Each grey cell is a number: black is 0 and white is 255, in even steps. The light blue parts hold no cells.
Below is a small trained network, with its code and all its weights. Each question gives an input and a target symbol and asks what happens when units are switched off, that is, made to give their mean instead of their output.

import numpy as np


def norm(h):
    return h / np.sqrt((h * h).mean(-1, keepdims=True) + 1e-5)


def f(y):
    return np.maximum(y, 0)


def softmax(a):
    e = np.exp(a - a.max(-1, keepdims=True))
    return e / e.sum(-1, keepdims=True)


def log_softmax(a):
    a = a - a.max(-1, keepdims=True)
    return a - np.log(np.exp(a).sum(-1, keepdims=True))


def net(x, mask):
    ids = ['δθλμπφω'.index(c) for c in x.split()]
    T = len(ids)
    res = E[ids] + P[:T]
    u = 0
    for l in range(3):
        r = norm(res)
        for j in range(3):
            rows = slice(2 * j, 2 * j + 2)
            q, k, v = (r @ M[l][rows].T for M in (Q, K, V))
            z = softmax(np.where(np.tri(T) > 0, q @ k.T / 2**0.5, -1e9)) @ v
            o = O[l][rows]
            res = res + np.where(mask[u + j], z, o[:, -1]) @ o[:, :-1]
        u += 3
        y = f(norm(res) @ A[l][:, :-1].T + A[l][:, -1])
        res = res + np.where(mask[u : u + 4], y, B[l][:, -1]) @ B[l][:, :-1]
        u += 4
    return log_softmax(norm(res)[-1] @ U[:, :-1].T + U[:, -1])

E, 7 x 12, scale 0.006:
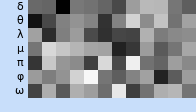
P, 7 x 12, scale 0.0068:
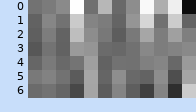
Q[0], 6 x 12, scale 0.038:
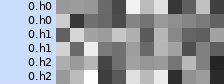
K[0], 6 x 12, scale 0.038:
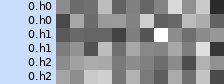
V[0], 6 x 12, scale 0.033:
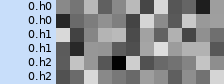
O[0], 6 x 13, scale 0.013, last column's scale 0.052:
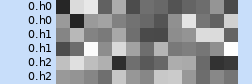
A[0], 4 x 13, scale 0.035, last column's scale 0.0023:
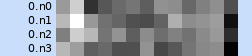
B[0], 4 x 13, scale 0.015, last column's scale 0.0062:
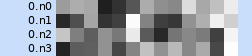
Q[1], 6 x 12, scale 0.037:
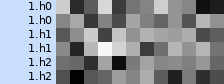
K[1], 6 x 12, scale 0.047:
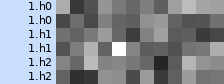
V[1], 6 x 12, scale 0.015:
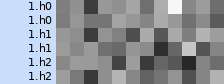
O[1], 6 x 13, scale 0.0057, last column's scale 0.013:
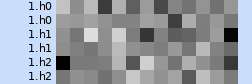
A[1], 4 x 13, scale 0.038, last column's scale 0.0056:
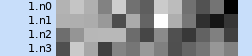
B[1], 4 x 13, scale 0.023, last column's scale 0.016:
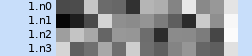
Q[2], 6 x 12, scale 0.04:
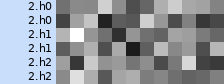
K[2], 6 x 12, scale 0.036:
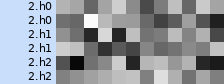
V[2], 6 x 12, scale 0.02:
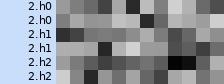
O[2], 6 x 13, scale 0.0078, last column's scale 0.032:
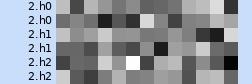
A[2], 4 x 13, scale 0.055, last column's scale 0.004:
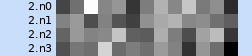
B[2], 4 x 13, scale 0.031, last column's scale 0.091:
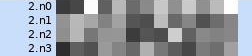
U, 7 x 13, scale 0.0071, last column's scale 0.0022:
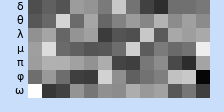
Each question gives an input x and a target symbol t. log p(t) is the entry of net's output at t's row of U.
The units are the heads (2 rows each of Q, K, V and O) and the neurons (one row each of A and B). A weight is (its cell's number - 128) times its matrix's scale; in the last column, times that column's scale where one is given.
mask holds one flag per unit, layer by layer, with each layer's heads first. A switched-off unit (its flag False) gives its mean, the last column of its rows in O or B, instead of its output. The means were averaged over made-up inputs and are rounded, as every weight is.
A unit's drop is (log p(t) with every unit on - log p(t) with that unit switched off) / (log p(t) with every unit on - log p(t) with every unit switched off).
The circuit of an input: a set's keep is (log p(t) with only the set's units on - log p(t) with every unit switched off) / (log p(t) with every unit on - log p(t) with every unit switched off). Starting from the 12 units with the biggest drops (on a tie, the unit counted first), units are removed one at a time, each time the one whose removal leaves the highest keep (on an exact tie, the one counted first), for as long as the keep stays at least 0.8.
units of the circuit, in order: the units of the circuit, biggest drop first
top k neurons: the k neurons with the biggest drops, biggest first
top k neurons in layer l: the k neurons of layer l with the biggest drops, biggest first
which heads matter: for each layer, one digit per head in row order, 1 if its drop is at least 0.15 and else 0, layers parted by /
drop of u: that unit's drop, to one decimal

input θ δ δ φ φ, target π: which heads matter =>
100 / 000 / 000
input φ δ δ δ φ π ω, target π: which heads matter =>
110 / 000 / 000
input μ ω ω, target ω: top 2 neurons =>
0.n0, 2.n0
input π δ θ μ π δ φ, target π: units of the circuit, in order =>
0.h0, 2.n0, 1.n3
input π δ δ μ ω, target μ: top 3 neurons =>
2.n0, 2.n1, 0.n0
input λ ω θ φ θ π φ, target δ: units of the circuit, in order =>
0.h1, 2.n0
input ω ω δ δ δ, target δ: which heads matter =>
001 / 000 / 000
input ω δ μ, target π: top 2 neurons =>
2.n0, 1.n2
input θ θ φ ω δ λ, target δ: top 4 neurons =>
2.n0, 0.n3, 0.n1, 2.n3
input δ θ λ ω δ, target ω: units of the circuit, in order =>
0.h0, 2.n0
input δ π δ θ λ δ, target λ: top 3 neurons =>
2.n2, 2.n0, 1.n1
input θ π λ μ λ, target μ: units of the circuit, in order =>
0.h1, 2.n0, 2.n1, 0.h0
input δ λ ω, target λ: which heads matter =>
110 / 000 / 000
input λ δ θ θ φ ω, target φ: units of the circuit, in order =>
0.h1, 2.n0, 0.n1
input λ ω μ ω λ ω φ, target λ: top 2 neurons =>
2.n0, 2.n2
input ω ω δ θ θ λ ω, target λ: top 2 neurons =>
2.n0, 2.n2
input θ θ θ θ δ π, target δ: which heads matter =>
000 / 000 / 000
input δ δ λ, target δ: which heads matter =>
101 / 000 / 000
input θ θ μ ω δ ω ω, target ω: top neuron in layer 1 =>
1.n1
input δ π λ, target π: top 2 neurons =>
2.n0, 1.n1
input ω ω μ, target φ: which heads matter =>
111 / 000 / 000
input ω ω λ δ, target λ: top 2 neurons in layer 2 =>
2.n2, 2.n0
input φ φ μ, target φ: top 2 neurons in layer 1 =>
1.n3, 1.n1
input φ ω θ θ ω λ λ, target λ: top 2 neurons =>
2.n0, 2.n2
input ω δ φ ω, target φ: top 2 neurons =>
2.n0, 0.n1
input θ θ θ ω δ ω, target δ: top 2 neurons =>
2.n0, 2.n3
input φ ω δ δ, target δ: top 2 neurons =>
2.n0, 1.n0
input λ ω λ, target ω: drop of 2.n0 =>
0.5
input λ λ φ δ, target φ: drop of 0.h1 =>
1.1
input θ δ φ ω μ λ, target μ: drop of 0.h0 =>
0.2
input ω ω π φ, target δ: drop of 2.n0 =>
0.4
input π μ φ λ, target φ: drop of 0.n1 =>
0.1
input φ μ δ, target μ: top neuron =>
0.n0
